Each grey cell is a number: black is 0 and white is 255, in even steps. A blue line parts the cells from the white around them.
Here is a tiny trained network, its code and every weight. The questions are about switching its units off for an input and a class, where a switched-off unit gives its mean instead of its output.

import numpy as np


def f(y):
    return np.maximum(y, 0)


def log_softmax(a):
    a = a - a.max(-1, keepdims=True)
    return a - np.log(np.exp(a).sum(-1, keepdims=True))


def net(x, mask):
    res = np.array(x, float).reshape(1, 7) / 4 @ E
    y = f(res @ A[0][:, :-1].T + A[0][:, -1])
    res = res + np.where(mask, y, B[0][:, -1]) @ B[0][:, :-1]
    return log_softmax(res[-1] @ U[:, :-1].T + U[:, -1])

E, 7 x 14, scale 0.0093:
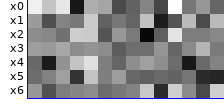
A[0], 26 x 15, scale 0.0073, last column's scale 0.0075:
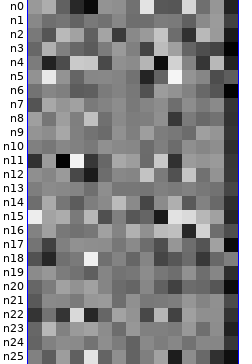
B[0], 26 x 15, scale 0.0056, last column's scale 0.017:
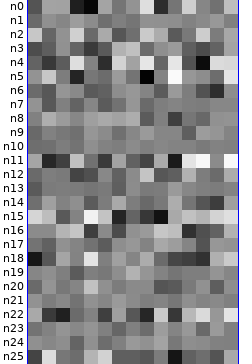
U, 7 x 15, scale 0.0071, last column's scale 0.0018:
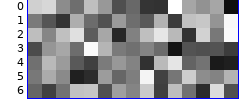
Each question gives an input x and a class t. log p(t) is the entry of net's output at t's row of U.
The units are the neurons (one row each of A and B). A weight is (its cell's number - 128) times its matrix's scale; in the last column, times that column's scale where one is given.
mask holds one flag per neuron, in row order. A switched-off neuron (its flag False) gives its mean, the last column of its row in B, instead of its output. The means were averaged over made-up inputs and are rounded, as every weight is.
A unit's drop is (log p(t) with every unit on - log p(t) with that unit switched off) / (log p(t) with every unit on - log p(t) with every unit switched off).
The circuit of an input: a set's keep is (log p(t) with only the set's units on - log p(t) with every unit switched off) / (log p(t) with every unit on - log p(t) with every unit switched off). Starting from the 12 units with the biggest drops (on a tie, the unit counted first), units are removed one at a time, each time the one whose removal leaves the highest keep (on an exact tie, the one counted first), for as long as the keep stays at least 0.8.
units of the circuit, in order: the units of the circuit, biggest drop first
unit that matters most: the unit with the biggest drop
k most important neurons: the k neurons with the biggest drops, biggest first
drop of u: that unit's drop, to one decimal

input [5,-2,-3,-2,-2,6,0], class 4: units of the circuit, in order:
n15, n5
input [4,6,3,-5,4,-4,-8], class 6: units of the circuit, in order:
n5, n22
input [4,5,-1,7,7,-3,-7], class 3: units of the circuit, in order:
n25, n11
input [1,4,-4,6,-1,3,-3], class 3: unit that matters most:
n25
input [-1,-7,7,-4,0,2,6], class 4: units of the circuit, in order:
n5, n15
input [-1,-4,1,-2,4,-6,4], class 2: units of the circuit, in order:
n18, n2, n16, n22
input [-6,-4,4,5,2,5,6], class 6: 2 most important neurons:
n18, n4
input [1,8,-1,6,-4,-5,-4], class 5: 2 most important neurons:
n0, n5
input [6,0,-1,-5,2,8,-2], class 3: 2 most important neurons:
n18, n25
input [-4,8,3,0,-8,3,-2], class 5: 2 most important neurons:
n0, n11
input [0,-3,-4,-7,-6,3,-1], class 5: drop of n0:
0.1
